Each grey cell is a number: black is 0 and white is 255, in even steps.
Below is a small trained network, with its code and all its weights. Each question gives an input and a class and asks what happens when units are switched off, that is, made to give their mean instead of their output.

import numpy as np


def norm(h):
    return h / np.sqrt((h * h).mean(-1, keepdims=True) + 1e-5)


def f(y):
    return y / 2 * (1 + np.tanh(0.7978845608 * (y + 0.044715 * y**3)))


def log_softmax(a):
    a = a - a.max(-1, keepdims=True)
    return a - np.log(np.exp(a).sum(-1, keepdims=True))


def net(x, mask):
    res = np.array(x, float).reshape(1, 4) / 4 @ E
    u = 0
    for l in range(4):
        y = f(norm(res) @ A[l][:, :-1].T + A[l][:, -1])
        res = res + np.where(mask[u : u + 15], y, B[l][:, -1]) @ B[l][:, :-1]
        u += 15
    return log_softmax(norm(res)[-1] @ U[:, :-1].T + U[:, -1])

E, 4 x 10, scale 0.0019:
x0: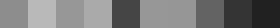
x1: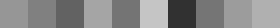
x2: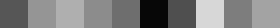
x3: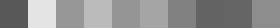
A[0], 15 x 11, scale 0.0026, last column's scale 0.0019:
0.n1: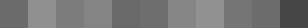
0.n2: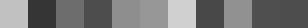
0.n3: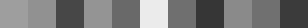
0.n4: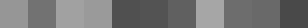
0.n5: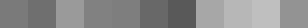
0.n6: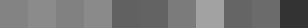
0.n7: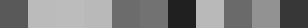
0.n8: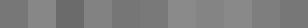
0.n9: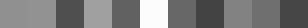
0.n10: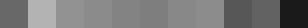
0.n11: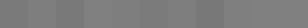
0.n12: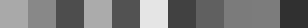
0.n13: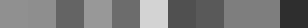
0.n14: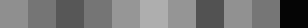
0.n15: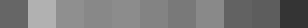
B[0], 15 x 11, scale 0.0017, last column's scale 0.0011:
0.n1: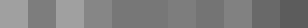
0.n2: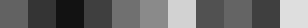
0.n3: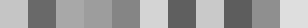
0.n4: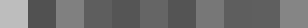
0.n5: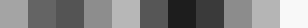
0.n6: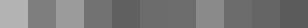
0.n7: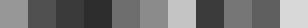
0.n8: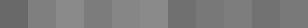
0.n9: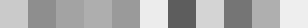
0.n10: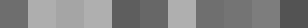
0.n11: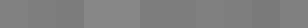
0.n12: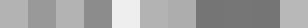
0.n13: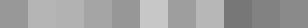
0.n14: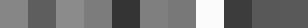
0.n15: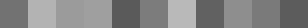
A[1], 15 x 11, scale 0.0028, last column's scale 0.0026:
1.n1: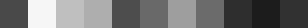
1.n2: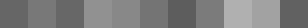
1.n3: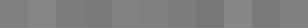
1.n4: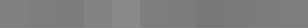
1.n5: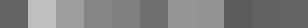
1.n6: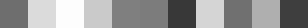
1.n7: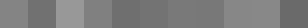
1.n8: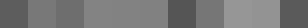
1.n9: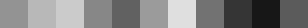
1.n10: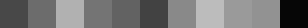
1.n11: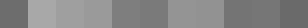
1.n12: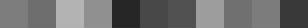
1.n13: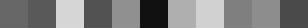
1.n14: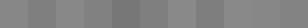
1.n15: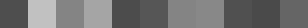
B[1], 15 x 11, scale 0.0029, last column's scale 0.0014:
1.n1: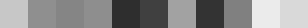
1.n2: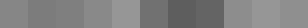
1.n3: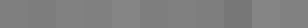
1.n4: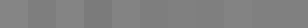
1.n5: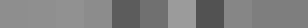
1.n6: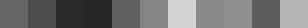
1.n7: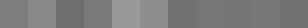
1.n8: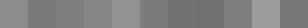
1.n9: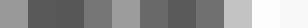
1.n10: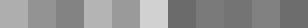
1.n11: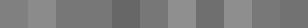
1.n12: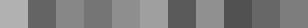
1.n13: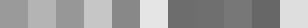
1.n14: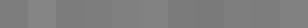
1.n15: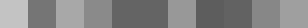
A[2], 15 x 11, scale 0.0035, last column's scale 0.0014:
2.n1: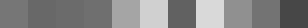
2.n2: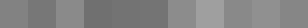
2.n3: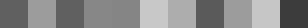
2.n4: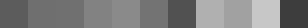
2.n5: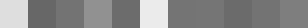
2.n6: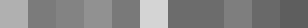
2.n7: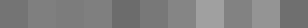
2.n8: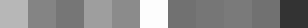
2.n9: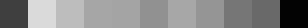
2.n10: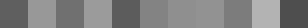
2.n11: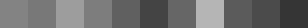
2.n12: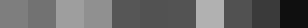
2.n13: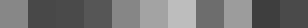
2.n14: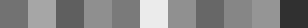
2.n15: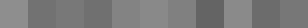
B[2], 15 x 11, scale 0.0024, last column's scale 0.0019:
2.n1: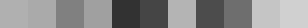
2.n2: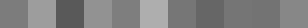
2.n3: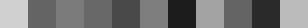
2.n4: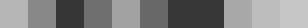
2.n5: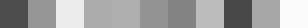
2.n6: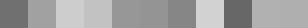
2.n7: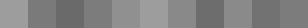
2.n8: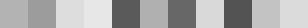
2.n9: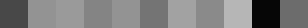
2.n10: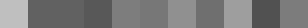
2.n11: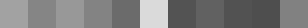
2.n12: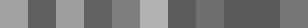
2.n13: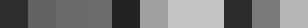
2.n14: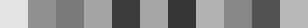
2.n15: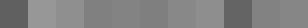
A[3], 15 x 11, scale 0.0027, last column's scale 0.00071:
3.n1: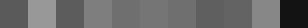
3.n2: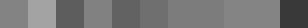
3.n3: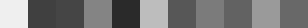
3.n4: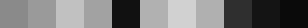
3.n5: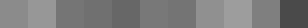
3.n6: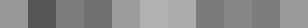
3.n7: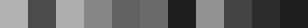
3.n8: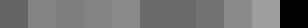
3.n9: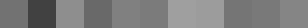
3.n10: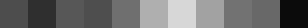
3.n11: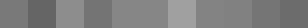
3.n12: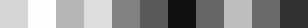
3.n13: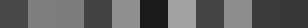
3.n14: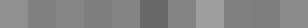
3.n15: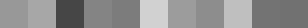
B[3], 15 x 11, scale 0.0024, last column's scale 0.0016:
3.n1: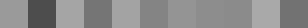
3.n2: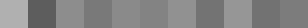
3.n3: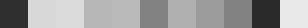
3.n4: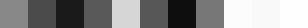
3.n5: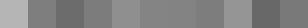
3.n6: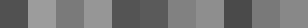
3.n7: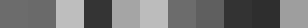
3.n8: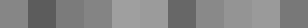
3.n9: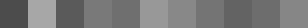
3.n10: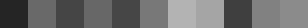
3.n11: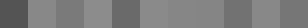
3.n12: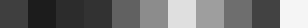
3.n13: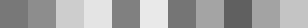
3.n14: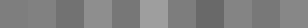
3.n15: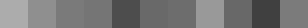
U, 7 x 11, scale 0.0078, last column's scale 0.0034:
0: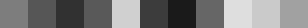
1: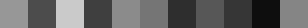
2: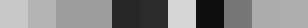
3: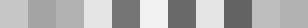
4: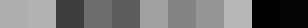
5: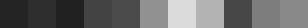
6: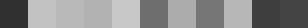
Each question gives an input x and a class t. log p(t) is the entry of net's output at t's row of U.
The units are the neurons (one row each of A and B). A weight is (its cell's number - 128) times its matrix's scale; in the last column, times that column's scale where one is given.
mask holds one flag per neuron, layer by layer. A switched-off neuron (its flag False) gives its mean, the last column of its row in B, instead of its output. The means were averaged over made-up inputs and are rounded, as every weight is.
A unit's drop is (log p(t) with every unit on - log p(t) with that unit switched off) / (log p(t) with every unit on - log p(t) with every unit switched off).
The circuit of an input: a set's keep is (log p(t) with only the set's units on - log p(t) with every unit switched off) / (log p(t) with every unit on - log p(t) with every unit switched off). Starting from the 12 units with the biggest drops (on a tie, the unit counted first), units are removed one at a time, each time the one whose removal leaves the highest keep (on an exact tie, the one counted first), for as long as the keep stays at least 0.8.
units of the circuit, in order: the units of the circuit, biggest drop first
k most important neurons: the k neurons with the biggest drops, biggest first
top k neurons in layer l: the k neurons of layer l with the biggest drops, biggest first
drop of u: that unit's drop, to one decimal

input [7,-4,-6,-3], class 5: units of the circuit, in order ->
[2.n13; 3.n4]
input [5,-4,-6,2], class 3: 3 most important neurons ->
[0.n9; 0.n3; 2.n1]
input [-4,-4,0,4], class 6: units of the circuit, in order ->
[1.n9; 2.n9]
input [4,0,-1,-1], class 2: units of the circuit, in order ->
[1.n1]
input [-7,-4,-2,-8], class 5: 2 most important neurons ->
[2.n13; 1.n9]
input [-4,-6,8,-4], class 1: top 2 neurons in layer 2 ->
[2.n11; 2.n12]
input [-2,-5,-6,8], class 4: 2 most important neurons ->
[2.n3; 1.n13]
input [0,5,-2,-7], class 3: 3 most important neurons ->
[1.n6; 0.n7; 3.n12]
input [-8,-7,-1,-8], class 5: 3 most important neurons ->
[1.n9; 2.n13; 3.n4]
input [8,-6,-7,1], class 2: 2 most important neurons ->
[1.n1; 1.n13]
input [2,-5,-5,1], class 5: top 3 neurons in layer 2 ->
[2.n13; 2.n1; 2.n4]
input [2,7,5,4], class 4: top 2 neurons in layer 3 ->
[3.n4; 3.n3]
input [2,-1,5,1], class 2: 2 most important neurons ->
[1.n1; 2.n3]
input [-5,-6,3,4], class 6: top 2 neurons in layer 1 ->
[1.n9; 1.n13]
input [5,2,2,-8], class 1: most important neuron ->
[1.n6]
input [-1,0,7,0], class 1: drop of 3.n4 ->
0.1
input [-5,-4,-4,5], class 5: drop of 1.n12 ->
-0.1
